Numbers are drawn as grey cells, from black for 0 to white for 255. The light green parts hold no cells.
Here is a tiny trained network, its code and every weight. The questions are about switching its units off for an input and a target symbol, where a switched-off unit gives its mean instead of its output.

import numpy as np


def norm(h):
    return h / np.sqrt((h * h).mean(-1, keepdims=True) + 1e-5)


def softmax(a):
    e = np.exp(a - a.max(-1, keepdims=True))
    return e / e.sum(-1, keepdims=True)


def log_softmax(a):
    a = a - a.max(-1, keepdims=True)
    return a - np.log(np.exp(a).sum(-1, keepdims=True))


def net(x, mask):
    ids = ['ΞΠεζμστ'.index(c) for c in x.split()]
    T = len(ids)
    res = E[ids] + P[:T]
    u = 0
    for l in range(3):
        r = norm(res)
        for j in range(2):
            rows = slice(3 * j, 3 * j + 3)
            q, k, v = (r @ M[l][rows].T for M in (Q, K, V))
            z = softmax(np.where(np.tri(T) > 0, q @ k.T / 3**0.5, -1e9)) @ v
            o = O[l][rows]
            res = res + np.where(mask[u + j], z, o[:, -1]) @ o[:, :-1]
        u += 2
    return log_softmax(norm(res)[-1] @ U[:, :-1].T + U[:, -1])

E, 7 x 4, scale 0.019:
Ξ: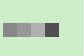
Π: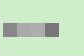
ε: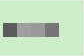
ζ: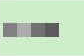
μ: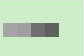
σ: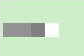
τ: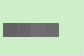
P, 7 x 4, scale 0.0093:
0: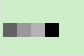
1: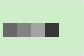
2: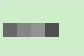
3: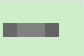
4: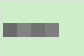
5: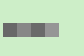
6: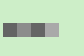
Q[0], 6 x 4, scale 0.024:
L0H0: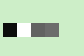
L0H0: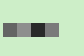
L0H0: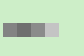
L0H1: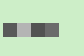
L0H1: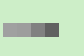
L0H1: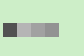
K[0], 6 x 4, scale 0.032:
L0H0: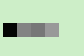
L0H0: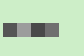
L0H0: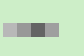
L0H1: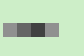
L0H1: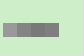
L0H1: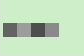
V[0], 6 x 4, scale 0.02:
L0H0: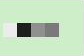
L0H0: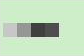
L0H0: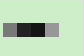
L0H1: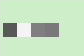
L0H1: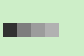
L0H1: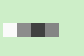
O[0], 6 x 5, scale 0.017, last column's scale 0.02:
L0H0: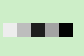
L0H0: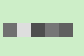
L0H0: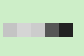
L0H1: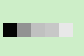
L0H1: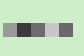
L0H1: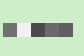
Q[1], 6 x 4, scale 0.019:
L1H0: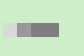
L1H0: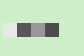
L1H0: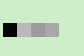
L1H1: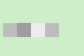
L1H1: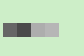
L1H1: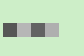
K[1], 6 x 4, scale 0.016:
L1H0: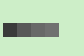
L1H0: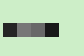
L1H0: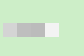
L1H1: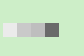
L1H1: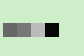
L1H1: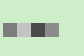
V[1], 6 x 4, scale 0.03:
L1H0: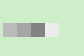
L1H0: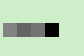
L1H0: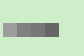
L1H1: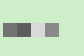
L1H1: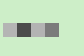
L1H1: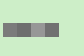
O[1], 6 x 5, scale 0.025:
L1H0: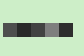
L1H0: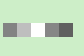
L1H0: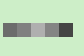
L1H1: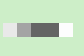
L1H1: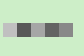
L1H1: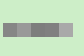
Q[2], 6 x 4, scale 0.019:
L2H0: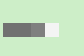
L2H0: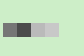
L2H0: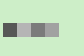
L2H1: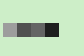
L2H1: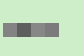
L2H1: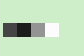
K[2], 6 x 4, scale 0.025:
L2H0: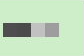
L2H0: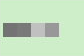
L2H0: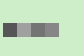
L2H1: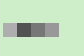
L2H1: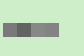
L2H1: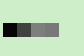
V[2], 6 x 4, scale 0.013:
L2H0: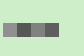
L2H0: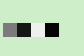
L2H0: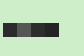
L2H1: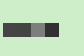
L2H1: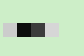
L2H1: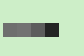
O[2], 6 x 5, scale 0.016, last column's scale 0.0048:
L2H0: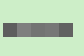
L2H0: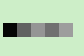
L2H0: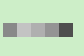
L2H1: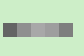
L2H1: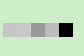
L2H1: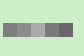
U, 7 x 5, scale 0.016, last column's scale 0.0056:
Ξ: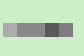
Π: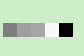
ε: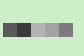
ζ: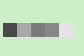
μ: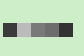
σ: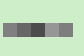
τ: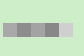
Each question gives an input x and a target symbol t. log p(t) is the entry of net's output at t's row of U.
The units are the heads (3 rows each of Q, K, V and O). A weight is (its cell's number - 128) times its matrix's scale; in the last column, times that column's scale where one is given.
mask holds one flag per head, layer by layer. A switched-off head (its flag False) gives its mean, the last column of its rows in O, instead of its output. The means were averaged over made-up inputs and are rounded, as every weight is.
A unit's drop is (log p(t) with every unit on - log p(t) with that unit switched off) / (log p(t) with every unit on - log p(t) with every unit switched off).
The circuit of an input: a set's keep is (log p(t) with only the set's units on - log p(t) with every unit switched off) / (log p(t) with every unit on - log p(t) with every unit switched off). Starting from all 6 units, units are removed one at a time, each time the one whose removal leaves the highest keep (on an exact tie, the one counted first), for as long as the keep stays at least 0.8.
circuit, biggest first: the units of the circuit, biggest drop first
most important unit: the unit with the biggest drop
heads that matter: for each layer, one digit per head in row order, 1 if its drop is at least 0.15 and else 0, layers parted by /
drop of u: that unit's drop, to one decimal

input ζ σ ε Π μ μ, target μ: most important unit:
L0H1
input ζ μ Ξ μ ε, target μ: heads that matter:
01 / 01 / 00
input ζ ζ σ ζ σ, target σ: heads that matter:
00 / 10 / 00
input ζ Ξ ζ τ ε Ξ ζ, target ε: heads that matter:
10 / 00 / 00
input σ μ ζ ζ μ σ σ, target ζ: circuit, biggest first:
(L1H1; L0H1)
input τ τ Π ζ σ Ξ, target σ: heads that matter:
10 / 10 / 00
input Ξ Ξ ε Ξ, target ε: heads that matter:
11 / 00 / 00
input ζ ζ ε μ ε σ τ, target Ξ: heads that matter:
10 / 00 / 00
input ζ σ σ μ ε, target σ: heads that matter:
11 / 10 / 00
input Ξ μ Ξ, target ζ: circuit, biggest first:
(L1H1; L0H0)
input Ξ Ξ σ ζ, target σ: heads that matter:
10 / 10 / 00
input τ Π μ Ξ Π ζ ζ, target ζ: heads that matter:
01 / 01 / 00
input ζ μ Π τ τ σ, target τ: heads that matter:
11 / 00 / 00
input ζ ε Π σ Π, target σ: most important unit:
L1H0
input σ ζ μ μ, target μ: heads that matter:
11 / 01 / 00
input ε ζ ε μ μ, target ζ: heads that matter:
01 / 00 / 00
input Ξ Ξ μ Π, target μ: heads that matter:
01 / 01 / 00
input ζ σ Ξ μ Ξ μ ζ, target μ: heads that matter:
01 / 00 / 00
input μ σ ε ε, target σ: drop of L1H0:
0.9
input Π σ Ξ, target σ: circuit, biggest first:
(L0H0)
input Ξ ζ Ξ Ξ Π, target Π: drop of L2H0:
0.5
